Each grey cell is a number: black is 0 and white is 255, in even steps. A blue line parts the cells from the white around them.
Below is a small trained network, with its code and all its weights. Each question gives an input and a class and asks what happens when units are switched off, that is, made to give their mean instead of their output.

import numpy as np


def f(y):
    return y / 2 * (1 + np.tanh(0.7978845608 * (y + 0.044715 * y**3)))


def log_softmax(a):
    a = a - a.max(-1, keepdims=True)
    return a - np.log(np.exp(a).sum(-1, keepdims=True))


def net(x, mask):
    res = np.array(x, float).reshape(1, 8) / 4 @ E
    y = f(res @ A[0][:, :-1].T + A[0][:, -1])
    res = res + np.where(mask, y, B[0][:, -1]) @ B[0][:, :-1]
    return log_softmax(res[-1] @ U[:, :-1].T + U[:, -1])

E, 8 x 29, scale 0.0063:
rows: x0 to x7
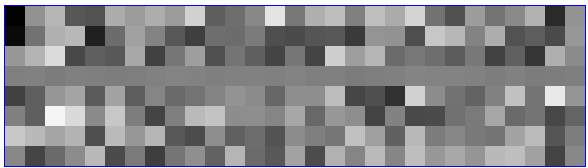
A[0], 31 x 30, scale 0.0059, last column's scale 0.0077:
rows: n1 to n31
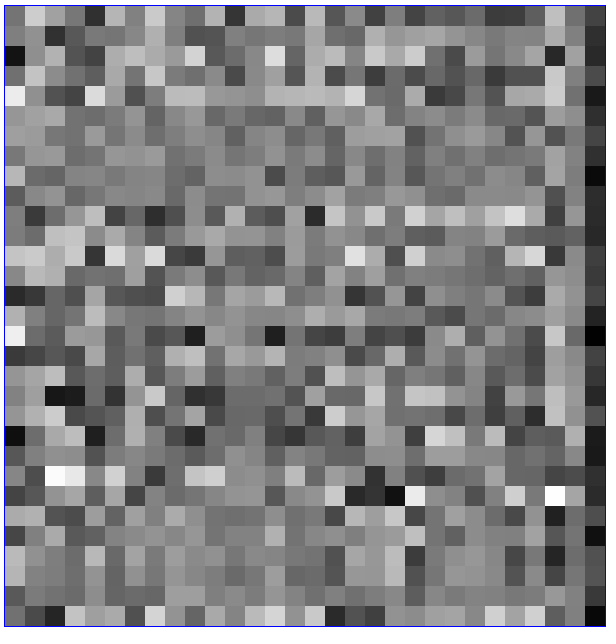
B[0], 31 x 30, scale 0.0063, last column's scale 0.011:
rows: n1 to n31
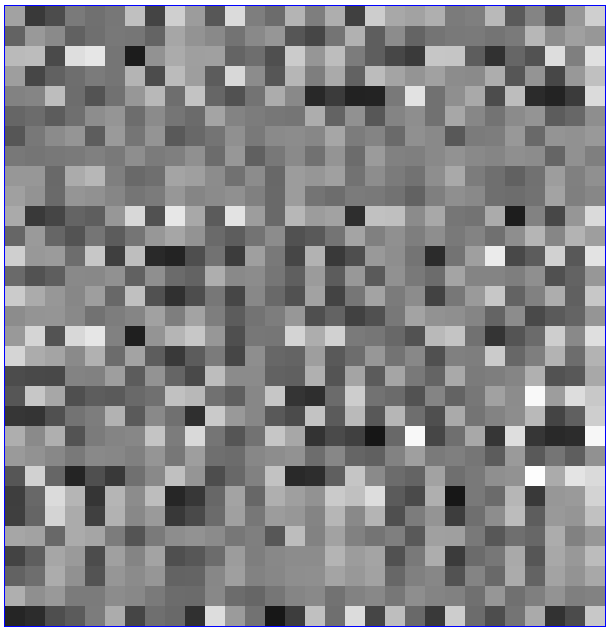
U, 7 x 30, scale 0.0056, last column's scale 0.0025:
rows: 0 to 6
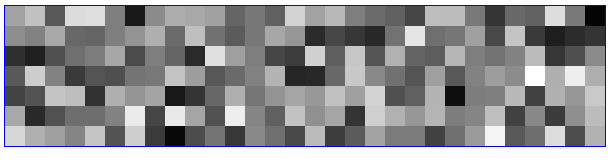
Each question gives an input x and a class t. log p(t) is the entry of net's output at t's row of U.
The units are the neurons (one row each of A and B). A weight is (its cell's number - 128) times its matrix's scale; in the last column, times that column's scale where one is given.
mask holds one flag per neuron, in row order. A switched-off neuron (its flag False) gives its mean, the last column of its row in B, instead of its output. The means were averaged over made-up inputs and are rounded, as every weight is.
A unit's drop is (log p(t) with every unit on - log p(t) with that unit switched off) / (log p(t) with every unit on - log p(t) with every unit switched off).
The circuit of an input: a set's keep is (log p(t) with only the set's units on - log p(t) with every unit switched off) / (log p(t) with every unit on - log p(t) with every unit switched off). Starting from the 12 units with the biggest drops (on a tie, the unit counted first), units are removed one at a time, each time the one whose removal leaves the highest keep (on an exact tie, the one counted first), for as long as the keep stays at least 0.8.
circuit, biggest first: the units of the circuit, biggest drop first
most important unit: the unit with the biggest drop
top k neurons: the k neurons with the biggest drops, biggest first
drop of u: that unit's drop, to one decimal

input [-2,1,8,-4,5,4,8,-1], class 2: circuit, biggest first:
(n21)
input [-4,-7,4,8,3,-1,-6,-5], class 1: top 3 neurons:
(n5 n13 n16)
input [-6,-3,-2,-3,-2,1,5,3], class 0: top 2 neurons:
(n17 n15)
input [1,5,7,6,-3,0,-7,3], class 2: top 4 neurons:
(n21 n13 n19 n14)
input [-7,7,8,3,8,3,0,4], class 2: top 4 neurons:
(n21 n19 n3 n14)
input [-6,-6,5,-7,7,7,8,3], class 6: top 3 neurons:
(n13 n20 n22)
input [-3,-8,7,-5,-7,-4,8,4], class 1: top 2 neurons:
(n5 n16)
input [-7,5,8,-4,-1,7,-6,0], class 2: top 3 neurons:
(n21 n19 n3)
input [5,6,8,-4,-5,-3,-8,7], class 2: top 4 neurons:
(n21 n19 n13 n14)
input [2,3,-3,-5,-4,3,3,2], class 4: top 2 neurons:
(n5 n20)
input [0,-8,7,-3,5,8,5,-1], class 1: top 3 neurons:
(n5 n16 n20)
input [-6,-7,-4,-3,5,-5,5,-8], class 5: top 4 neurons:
(n4 n1 n22 n3)
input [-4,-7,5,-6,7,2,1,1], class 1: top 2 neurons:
(n5 n16)
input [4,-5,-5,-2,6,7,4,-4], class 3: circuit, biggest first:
(n24)
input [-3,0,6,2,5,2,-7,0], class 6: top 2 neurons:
(n15 n18)
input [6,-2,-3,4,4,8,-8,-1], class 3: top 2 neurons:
(n24 n13)
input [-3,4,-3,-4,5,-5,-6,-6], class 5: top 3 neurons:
(n4 n1 n13)
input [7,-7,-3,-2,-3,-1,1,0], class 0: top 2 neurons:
(n3 n22)
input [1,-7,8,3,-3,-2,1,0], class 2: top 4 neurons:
(n21 n22 n19 n14)
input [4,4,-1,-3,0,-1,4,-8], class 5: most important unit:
n1
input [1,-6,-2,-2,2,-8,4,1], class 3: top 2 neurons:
(n20 n22)
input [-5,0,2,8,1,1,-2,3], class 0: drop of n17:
0.4
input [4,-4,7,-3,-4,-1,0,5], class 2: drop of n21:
0.2
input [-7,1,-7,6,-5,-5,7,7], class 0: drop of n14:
0.1
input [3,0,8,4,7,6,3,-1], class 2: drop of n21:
0.5
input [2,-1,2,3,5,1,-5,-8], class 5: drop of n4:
0.2
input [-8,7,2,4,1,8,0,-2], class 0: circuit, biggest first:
(n17)
